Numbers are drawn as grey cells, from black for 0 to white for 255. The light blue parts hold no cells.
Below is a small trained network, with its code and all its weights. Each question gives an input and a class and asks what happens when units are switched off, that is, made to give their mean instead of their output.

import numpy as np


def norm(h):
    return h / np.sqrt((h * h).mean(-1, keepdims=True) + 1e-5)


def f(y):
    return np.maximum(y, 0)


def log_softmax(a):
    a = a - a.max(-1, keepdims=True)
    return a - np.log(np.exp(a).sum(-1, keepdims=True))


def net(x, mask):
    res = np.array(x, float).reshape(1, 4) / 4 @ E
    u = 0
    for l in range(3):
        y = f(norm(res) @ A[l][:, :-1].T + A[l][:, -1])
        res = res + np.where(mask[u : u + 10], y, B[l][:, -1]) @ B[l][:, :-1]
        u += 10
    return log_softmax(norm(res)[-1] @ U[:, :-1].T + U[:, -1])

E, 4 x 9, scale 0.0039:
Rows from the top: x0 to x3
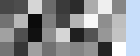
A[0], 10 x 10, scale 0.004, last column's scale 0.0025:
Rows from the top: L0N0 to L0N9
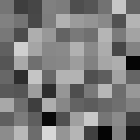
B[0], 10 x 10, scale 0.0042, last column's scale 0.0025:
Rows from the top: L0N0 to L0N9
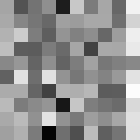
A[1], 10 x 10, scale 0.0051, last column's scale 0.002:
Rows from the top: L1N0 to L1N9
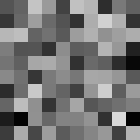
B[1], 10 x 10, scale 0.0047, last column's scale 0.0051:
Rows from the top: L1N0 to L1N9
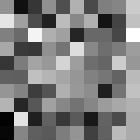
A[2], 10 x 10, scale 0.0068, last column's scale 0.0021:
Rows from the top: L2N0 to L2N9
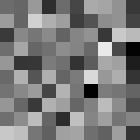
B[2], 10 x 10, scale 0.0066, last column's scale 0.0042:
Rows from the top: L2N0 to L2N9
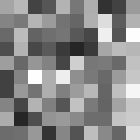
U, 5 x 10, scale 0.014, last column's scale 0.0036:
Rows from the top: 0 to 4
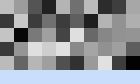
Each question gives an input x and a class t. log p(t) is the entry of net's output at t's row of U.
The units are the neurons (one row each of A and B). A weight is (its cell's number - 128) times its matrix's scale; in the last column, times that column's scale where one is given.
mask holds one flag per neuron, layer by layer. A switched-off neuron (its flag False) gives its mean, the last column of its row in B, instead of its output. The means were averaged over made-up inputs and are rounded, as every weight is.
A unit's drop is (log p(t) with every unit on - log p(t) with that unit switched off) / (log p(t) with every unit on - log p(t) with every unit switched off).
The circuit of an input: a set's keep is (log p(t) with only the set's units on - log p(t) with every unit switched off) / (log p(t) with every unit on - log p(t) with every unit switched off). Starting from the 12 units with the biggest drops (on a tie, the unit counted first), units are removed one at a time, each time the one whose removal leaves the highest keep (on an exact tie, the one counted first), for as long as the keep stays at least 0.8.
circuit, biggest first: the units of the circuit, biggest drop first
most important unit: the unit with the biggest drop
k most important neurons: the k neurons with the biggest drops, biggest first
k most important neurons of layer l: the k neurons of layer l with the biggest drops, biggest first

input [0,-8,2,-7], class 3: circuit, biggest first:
[L2N6]
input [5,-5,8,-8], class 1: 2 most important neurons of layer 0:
[L0N6; L0N3]
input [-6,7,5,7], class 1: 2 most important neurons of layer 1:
[L1N1; L1N8]
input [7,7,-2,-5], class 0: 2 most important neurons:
[L1N1; L2N0]
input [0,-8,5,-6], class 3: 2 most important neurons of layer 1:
[L1N4; L1N8]
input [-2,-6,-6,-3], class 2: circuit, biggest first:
[L1N2; L2N8]
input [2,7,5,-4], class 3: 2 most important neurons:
[L2N5; L1N0]
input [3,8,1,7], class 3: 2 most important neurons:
[L2N5; L0N8]
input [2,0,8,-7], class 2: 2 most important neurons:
[L2N7; L2N4]
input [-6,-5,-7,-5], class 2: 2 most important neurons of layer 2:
[L2N8; L2N0]
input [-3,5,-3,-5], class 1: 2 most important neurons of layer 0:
[L0N3; L0N5]
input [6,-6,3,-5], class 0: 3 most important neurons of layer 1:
[L1N6; L1N2; L1N5]
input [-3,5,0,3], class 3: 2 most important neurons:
[L1N1; L2N5]
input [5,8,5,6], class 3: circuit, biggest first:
[L2N5]
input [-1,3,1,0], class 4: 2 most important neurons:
[L1N2; L2N1]
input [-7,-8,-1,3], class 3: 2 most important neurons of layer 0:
[L0N6; L0N5]
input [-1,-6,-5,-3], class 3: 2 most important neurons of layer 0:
[L0N0; L0N7]
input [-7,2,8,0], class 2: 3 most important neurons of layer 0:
[L0N6; L0N0; L0N2]
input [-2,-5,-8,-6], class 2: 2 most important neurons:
[L2N8; L2N2]
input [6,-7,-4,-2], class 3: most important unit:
L1N4
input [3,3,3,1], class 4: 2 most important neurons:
[L1N2; L1N5]
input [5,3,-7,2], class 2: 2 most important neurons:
[L1N0; L2N8]
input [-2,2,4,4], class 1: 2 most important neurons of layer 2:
[L2N2; L2N8]
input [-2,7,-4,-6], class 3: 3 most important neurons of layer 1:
[L1N8; L1N0; L1N2]
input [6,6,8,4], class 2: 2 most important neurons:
[L2N4; L0N0]
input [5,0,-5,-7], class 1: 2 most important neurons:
[L2N3; L0N3]
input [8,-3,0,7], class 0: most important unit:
L1N1
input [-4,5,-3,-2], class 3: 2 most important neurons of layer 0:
[L0N8; L0N6]
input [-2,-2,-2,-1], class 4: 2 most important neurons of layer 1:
[L1N7; L1N0]
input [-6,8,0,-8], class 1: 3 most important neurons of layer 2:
[L2N3; L2N6; L2N1]
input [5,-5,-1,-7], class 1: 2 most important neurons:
[L2N3; L1N2]
